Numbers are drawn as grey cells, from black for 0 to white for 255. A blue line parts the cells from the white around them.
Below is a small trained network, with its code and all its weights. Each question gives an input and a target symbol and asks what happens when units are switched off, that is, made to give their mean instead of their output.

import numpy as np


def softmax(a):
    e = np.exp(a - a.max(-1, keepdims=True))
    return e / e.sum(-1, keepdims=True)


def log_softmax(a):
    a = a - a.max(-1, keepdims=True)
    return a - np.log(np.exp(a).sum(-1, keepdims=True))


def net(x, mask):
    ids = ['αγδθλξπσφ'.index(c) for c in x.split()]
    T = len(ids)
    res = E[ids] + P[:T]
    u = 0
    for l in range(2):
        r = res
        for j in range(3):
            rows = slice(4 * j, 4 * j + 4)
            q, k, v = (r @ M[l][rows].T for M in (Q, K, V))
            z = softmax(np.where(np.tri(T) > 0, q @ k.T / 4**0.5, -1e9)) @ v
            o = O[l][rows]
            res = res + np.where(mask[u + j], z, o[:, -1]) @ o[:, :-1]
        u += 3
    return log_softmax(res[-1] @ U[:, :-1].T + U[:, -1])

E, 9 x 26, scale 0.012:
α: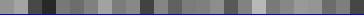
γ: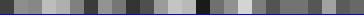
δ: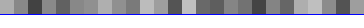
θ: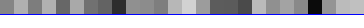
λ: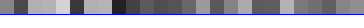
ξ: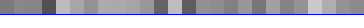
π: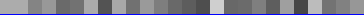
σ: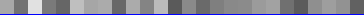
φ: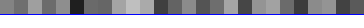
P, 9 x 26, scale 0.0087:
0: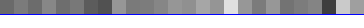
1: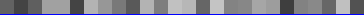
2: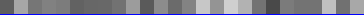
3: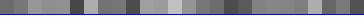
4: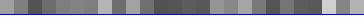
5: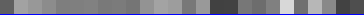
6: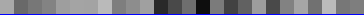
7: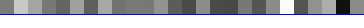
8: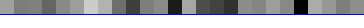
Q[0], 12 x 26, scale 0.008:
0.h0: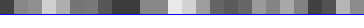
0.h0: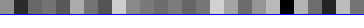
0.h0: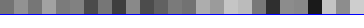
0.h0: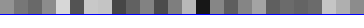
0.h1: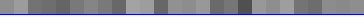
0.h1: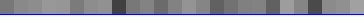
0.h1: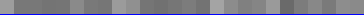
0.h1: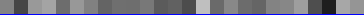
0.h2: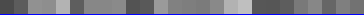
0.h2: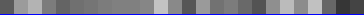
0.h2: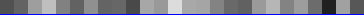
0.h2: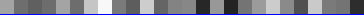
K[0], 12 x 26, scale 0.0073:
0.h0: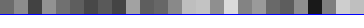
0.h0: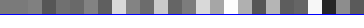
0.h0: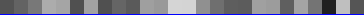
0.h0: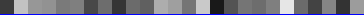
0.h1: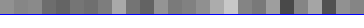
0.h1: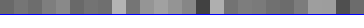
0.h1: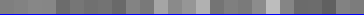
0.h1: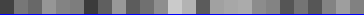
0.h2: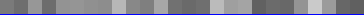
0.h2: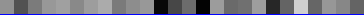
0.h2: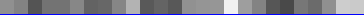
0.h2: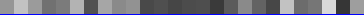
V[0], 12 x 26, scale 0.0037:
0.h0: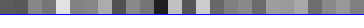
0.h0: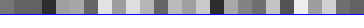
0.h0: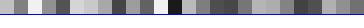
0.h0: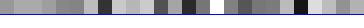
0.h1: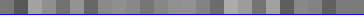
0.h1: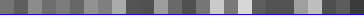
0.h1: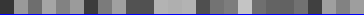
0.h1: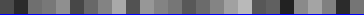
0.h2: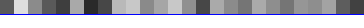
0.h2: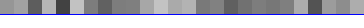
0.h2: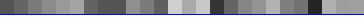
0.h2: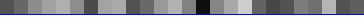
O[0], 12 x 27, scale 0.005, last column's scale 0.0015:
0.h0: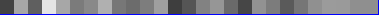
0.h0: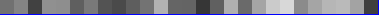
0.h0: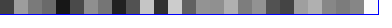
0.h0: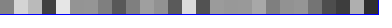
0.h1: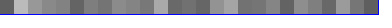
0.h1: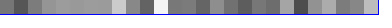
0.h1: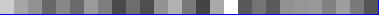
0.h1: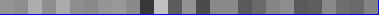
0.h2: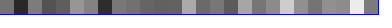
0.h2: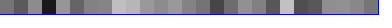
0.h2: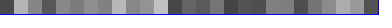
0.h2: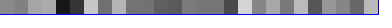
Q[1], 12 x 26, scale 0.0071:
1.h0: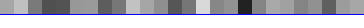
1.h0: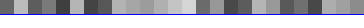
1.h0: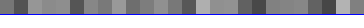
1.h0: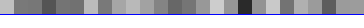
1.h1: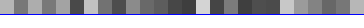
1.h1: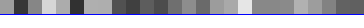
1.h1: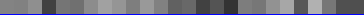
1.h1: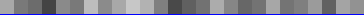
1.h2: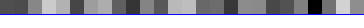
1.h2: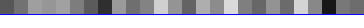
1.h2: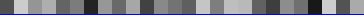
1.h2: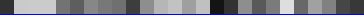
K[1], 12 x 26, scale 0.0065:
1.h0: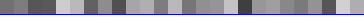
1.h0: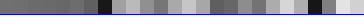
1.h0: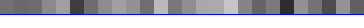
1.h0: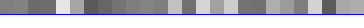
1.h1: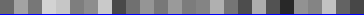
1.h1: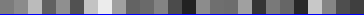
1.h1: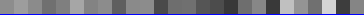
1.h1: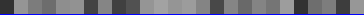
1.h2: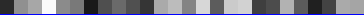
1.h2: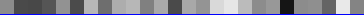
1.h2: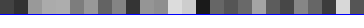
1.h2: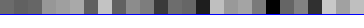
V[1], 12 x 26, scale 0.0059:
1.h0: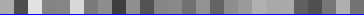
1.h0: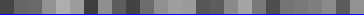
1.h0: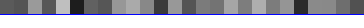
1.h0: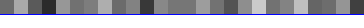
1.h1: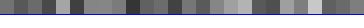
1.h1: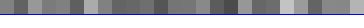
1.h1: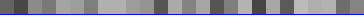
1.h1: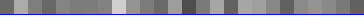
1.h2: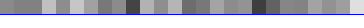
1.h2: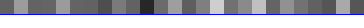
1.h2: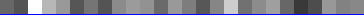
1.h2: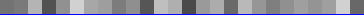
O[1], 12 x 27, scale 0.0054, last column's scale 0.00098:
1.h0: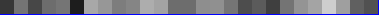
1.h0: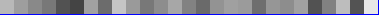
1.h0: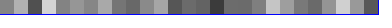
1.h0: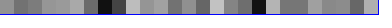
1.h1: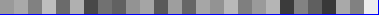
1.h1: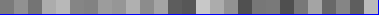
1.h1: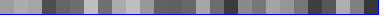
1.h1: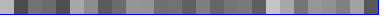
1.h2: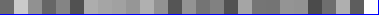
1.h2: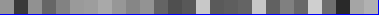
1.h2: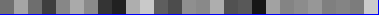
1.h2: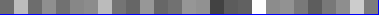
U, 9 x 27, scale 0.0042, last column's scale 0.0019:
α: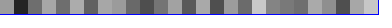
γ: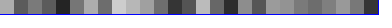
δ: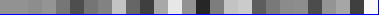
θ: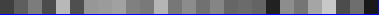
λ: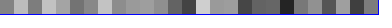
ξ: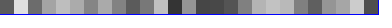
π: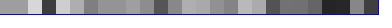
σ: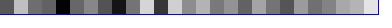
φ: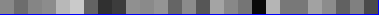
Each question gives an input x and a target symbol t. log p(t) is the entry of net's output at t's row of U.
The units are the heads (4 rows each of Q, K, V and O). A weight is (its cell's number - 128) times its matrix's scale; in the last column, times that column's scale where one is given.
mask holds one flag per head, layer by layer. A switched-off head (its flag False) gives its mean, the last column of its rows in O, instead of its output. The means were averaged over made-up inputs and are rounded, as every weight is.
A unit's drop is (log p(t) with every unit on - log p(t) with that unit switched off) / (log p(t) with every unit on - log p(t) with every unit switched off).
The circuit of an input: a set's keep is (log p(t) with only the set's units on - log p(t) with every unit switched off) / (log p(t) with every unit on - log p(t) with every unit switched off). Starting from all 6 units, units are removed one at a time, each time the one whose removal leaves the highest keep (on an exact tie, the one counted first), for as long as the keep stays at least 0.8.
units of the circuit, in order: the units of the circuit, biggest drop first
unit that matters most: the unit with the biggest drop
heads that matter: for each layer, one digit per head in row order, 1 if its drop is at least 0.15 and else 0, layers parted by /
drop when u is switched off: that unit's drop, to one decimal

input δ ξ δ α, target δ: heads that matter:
000 / 001
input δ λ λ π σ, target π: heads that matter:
100 / 000
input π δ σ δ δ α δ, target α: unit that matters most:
1.h2
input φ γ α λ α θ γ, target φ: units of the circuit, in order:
(0.h2 1.h0)
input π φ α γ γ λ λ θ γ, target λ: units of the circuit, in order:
(1.h1 0.h2)
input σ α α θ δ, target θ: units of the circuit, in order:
(0.h2 1.h1)
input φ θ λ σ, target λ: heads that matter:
001 / 000
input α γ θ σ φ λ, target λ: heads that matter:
000 / 010
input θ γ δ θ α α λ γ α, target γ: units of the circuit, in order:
(0.h2 0.h0)
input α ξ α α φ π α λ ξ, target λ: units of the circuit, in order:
(0.h2 1.h1)
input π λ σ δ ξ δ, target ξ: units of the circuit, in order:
(0.h0 1.h2)
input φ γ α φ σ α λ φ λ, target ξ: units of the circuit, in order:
(0.h2 1.h0)
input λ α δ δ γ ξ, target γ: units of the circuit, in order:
(0.h2 1.h1)
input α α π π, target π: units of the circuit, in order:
(0.h0)
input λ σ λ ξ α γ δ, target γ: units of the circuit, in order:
(0.h2 0.h0)
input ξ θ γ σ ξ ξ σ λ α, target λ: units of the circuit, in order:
(0.h2 1.h1)
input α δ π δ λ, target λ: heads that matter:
100 / 010
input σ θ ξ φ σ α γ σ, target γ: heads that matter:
001 / 000
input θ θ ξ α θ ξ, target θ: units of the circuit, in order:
(1.h1 0.h2)
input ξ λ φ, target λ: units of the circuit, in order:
(0.h2)
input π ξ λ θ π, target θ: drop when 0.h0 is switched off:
0.0
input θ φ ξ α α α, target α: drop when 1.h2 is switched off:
0.9
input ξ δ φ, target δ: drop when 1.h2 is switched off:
0.6
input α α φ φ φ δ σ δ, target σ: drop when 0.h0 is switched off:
0.6
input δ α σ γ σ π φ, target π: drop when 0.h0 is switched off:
0.9
